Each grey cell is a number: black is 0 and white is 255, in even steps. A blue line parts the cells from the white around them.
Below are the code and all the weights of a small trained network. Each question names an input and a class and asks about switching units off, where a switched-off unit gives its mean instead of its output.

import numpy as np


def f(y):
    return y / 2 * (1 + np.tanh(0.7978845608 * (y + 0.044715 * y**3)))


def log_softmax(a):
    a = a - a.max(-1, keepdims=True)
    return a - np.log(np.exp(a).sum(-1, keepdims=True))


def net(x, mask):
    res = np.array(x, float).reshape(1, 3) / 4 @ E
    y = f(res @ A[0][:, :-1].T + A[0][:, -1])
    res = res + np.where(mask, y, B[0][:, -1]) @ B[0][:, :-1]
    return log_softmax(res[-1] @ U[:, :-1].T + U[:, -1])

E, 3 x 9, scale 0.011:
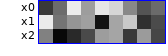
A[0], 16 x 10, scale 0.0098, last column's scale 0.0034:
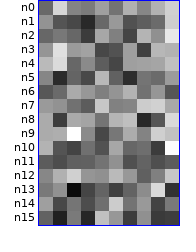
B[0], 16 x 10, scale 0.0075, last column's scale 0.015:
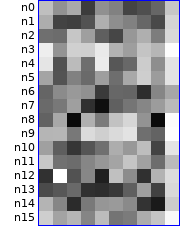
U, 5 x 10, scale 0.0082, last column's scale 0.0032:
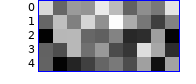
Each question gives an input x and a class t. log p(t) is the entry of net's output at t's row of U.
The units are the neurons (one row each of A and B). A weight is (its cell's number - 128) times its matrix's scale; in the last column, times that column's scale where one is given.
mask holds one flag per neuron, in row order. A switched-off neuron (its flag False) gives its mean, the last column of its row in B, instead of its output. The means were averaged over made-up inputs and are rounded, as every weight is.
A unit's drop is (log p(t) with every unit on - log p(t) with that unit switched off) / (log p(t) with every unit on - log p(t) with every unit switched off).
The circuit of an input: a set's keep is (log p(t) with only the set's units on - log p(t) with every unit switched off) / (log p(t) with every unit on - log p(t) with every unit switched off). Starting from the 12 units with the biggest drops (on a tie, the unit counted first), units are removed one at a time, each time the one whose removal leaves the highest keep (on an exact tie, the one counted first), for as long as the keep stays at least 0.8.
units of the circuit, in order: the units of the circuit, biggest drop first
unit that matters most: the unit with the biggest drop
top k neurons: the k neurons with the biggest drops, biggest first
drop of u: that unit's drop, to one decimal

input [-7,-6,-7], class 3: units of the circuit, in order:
[n13 n8]
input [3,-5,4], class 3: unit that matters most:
n9
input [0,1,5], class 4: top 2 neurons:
[n3 n9]
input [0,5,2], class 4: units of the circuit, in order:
[n9 n3]
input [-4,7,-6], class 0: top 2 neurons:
[n4 n3]
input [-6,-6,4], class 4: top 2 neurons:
[n13 n3]
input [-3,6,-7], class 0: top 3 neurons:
[n4 n3 n0]
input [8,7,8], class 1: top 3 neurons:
[n8 n13 n15]
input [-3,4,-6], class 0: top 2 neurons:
[n4 n3]
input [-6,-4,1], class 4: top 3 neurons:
[n13 n3 n15]
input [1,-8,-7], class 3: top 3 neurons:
[n7 n8 n14]
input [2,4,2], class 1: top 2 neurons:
[n13 n8]
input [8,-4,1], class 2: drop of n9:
0.1
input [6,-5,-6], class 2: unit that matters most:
n8
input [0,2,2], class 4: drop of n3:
0.3
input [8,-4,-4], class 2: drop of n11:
0.0
